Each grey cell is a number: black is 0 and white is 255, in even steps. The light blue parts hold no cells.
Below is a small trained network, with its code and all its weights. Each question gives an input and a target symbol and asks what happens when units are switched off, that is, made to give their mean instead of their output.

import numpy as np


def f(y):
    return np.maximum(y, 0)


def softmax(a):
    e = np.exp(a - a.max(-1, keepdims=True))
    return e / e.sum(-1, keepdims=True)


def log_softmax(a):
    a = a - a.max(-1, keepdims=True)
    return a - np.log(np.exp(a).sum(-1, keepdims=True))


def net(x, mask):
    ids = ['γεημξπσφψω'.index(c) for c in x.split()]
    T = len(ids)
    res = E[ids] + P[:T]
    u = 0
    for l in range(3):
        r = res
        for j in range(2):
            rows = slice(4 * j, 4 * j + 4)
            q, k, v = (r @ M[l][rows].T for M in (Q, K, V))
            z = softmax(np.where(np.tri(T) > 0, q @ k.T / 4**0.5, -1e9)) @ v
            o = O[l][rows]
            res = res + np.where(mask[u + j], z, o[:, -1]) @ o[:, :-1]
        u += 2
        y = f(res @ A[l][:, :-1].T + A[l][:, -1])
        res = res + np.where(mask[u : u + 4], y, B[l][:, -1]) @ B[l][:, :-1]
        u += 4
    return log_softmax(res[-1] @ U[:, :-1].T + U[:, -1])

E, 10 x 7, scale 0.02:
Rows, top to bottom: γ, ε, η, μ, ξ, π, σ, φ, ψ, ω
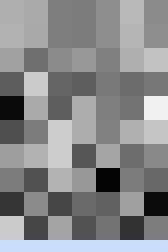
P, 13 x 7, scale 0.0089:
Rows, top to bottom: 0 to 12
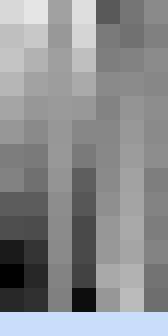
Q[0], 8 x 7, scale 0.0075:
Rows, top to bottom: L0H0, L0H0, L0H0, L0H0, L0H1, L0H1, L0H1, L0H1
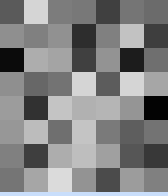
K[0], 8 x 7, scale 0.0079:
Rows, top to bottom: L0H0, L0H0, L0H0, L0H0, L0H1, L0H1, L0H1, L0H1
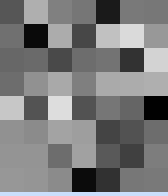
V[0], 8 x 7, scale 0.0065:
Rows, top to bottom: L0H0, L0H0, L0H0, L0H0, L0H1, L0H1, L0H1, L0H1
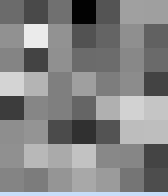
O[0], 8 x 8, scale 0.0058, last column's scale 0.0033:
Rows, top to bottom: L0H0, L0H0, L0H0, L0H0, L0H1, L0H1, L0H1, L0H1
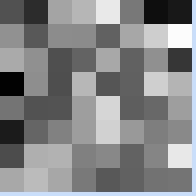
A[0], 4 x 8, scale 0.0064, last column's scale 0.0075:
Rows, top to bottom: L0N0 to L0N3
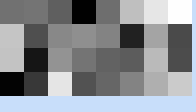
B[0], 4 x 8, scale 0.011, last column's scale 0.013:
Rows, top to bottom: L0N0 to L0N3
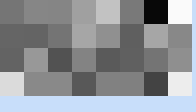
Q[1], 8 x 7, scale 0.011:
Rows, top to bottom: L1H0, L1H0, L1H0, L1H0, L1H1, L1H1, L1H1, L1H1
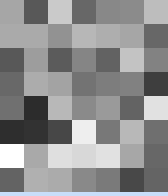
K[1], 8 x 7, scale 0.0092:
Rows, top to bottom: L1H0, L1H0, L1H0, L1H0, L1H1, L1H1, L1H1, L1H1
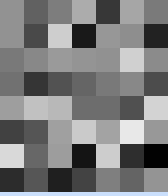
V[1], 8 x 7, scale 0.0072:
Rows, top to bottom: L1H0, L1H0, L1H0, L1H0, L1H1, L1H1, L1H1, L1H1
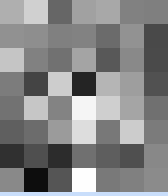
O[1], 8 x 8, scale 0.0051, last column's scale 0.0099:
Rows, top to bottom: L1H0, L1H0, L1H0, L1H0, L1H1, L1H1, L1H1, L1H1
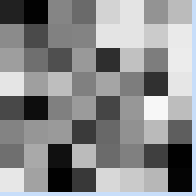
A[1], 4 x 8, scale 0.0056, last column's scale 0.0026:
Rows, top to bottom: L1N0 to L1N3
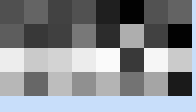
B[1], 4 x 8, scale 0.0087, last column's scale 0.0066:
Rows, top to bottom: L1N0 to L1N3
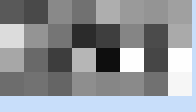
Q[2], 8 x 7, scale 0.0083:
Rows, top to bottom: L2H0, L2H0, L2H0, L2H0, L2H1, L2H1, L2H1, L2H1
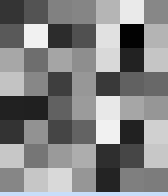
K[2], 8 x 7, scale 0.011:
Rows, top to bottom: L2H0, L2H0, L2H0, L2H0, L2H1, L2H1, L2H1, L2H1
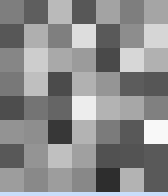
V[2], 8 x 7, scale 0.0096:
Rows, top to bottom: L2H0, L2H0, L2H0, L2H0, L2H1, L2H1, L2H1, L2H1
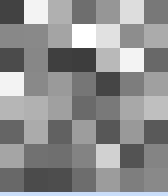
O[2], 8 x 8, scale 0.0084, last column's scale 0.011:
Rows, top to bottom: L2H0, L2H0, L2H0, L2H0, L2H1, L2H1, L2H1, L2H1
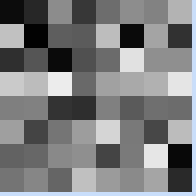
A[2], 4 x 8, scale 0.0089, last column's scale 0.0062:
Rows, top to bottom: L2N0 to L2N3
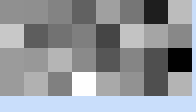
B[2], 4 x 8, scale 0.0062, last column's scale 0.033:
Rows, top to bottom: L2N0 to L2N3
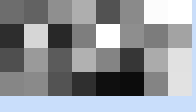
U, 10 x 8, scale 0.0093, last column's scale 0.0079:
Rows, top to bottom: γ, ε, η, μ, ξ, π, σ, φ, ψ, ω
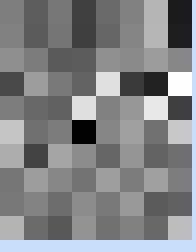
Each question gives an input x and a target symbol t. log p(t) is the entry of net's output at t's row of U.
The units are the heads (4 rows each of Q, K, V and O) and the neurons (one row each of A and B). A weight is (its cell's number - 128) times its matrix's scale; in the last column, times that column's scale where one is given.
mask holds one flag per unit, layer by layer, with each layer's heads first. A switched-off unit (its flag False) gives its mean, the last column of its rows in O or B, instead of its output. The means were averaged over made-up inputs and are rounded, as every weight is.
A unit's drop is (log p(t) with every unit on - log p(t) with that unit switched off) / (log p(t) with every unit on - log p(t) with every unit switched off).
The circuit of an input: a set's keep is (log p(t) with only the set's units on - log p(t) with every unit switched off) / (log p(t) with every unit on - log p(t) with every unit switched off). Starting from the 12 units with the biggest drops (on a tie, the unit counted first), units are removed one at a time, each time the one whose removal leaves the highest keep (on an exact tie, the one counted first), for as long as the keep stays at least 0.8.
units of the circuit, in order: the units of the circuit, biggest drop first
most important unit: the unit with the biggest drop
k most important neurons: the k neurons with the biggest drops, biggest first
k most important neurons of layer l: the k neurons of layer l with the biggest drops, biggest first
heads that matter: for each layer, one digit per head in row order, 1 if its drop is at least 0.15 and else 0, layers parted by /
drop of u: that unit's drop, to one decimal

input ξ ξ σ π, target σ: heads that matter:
00 / 01 / 10
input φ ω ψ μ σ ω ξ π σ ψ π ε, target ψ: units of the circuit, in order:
(L1N1; L2H0)
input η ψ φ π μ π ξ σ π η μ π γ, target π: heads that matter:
00 / 11 / 10
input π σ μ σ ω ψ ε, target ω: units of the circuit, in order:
(L2N3; L2H0; L2H1)
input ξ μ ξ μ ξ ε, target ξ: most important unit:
L2H1
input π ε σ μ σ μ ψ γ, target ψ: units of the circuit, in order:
(L2H0; L1N1)
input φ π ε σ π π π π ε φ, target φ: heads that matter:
00 / 00 / 10
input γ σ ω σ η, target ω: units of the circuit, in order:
(L2H0; L2N3)
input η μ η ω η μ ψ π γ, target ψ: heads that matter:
00 / 10 / 10
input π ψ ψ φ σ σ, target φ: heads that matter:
01 / 01 / 10
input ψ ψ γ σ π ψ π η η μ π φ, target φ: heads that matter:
00 / 00 / 10
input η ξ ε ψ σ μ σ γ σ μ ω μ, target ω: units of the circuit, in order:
(L2H0; L2N1)
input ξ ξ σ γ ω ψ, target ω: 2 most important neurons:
(L0N2; L2N3)
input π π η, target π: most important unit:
L2N2
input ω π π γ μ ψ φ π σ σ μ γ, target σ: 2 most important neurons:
(L0N3; L2N2)
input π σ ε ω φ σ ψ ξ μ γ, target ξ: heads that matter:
01 / 11 / 11
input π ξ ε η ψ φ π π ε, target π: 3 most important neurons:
(L0N0; L2N2; L0N3)
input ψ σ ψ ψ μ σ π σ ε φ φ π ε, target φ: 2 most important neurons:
(L0N3; L1N2)
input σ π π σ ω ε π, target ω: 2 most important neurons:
(L1N2; L0N2)
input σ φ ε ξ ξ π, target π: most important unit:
L0N3
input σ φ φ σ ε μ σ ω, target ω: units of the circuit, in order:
(L1H1; L2H0; L0N1)
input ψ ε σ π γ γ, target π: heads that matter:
00 / 01 / 11
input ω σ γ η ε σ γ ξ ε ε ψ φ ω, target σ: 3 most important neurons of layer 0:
(L0N2; L0N0; L0N1)
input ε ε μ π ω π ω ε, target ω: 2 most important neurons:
(L2N3; L0N2)
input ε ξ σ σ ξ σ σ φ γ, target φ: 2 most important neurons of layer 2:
(L2N2; L2N3)
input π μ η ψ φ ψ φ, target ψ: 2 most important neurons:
(L1N1; L2N3)
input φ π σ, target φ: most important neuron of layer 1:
(L1N2)
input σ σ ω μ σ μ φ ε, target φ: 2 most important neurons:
(L0N3; L2N2)
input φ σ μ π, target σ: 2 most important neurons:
(L0N0; L2N3)
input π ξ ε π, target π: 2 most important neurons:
(L0N3; L2N2)
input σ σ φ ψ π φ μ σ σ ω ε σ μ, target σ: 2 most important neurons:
(L2N1; L2N2)
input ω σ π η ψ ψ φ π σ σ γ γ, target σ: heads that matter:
00 / 01 / 00
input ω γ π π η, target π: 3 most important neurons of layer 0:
(L0N3; L0N1; L0N0)
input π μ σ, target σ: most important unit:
L1H1
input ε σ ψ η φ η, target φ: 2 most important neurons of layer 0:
(L0N3; L0N0)
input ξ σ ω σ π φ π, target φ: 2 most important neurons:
(L2N2; L0N3)
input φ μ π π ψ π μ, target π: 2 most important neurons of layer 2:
(L2N2; L2N1)
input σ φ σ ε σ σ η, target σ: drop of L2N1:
0.1
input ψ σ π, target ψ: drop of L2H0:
0.6
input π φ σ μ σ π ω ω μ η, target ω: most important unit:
L2H0
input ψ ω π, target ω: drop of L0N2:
0.1
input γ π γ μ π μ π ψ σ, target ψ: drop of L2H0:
0.8
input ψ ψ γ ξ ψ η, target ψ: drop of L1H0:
0.0
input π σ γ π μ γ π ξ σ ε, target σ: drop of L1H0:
0.1
